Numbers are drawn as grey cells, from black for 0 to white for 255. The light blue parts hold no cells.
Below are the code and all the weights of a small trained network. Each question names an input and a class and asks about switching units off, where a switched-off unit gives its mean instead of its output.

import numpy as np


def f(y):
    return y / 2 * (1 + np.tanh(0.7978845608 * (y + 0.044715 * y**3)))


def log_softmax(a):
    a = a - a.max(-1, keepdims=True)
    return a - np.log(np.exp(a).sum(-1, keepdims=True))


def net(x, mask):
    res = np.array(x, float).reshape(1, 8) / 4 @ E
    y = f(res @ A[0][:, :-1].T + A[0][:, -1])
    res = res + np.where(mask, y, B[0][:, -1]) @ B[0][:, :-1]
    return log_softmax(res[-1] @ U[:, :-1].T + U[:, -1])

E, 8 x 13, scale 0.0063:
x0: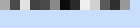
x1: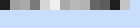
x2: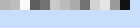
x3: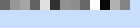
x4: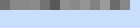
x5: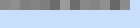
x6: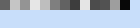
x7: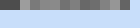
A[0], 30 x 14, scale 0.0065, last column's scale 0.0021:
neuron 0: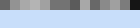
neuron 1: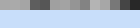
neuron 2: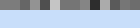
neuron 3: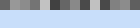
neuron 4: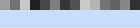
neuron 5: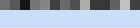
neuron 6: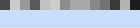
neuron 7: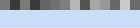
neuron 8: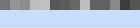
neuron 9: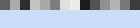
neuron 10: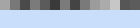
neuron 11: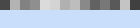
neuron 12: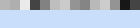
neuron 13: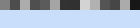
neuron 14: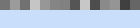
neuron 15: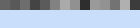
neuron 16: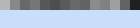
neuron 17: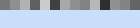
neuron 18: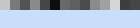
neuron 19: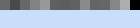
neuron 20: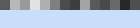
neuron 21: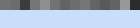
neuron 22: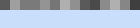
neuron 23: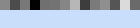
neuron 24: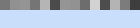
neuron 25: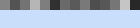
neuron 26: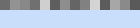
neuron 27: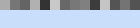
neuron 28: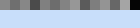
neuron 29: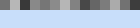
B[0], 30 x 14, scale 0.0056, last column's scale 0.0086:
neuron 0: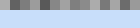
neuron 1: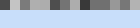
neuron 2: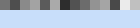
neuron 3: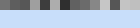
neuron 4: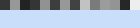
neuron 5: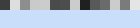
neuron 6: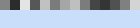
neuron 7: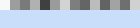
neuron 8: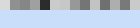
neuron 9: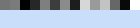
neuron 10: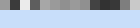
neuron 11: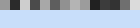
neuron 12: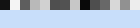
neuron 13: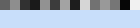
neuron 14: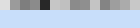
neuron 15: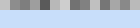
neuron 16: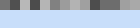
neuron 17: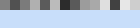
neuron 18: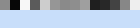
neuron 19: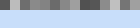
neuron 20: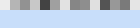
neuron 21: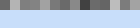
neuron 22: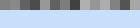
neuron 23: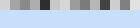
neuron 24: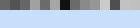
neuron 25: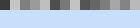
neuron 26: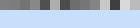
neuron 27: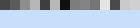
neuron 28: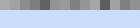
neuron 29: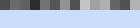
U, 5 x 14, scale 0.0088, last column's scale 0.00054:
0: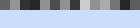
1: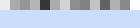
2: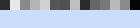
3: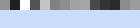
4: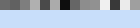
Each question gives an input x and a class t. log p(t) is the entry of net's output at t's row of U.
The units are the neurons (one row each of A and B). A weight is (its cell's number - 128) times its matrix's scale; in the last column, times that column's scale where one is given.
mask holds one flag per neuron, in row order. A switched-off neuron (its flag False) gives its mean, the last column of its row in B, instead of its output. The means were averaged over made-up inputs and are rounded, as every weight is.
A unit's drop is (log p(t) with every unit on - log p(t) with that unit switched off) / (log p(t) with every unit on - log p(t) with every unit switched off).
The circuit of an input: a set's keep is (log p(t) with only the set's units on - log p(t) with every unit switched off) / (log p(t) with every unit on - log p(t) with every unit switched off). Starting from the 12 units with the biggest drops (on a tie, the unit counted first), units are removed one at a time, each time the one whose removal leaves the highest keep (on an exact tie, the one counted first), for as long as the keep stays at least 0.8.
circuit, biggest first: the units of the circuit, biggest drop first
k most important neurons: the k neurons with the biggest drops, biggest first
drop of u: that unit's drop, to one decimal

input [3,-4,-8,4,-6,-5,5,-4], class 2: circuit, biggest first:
neuron 5
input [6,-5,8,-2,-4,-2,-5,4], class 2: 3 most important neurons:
neuron 12; neuron 1; neuron 9
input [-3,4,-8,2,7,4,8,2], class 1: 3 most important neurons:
neuron 20; neuron 8; neuron 14
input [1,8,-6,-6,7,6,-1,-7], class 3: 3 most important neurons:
neuron 11; neuron 6; neuron 12
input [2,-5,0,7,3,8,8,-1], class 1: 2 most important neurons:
neuron 20; neuron 8
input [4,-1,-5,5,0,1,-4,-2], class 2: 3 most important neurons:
neuron 5; neuron 9; neuron 25
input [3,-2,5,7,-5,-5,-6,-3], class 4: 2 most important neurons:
neuron 24; neuron 17
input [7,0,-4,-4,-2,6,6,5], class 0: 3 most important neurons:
neuron 13; neuron 4; neuron 23
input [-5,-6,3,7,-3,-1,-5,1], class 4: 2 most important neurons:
neuron 24; neuron 3
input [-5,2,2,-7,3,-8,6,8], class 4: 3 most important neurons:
neuron 27; neuron 2; neuron 23
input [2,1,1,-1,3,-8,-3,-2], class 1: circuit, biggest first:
neuron 9; neuron 18; neuron 24
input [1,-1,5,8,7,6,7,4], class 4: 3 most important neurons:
neuron 17; neuron 24; neuron 26
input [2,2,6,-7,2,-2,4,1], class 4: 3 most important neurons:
neuron 27; neuron 2; neuron 5
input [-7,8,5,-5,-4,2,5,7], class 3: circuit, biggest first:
neuron 11
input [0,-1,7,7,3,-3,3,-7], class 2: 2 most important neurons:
neuron 12; neuron 1
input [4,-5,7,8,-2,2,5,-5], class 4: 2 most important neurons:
neuron 17; neuron 24
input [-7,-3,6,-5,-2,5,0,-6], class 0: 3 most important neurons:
neuron 9; neuron 29; neuron 5
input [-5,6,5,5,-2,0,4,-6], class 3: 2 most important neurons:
neuron 11; neuron 6
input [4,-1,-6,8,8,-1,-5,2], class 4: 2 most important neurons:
neuron 17; neuron 3
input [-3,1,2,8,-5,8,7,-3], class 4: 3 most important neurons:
neuron 17; neuron 24; neuron 26
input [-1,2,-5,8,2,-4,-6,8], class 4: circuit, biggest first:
neuron 3
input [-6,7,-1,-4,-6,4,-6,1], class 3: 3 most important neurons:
neuron 11; neuron 6; neuron 13
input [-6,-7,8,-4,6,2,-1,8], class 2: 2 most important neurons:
neuron 12; neuron 1
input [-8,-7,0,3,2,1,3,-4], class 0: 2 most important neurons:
neuron 9; neuron 29
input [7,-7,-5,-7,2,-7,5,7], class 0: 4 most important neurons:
neuron 13; neuron 4; neuron 6; neuron 11
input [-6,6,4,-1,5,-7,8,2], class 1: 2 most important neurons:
neuron 20; neuron 14
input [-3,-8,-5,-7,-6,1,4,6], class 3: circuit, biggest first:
neuron 18
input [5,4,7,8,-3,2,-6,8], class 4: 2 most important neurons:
neuron 17; neuron 24
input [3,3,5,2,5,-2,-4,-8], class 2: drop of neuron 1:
0.1
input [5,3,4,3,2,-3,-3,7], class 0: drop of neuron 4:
0.2
